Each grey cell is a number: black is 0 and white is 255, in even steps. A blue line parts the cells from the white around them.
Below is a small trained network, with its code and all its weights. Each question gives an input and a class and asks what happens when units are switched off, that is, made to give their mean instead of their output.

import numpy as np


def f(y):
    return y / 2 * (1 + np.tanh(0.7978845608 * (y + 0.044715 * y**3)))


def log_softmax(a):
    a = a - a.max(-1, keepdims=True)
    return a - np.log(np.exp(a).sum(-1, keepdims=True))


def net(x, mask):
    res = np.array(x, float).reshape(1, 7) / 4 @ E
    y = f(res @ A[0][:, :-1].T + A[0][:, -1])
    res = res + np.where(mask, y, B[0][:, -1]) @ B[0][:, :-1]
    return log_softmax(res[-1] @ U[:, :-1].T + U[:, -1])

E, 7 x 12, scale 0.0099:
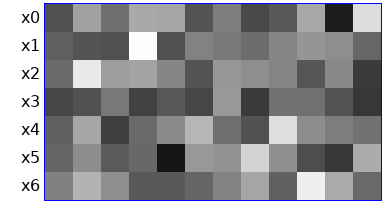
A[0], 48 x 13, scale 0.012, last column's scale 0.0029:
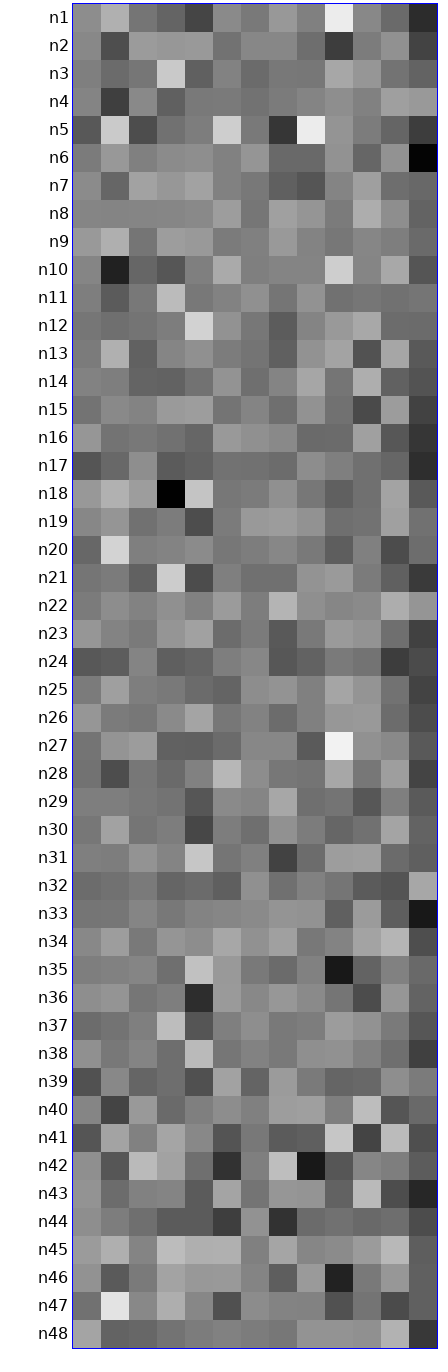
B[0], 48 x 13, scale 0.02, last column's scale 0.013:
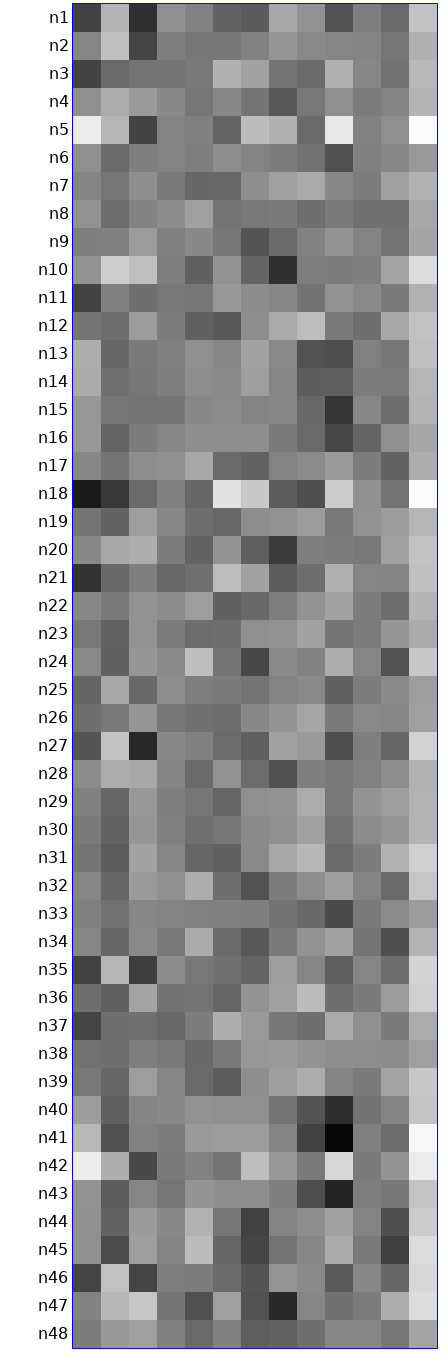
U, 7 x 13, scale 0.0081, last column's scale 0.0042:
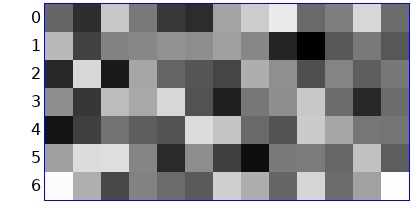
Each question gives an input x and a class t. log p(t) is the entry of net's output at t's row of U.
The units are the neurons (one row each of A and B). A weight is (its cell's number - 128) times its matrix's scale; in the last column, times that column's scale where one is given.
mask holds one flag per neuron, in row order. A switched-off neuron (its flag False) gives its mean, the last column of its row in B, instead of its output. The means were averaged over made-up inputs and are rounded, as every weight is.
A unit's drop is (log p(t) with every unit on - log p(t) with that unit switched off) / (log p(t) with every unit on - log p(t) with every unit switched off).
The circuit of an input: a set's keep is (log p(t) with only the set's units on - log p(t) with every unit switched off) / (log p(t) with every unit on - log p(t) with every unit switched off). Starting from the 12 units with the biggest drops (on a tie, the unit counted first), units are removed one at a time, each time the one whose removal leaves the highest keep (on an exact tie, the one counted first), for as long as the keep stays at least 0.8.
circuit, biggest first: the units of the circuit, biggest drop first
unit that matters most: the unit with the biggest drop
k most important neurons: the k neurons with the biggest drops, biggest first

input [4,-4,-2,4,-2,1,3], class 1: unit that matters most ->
n41
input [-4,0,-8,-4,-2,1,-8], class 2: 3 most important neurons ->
n46, n35, n47
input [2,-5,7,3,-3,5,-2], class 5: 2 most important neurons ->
n47, n20
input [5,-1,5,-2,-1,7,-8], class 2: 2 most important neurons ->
n35, n46
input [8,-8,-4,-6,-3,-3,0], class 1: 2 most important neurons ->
n41, n13
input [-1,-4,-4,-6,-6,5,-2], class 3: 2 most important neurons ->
n5, n45
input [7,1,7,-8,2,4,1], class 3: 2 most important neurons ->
n45, n34
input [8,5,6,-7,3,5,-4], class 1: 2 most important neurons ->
n41, n13
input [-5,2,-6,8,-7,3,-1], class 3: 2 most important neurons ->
n24, n5
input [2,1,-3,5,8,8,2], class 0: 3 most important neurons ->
n36, n39, n42
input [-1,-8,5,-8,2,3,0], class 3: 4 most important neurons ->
n45, n34, n22, n9
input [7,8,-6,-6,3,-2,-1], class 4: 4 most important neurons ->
n3, n21, n37, n11
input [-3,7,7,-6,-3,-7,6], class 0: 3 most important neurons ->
n18, n31, n7
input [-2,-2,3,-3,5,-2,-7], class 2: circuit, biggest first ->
n35
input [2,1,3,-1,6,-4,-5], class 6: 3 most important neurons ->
n5, n27, n1
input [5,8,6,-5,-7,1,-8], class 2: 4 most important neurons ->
n46, n18, n2, n35
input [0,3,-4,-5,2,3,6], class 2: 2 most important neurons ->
n1, n27
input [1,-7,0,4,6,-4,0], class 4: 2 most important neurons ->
n18, n42
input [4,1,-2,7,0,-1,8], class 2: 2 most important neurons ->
n27, n1
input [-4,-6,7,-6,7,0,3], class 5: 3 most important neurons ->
n47, n20, n42
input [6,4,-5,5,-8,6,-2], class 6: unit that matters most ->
n42
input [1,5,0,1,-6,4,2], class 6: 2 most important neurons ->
n42, n18
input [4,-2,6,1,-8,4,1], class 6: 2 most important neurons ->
n42, n10
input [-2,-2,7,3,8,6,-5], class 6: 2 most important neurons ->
n5, n10
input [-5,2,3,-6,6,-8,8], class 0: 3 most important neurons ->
n12, n31, n23
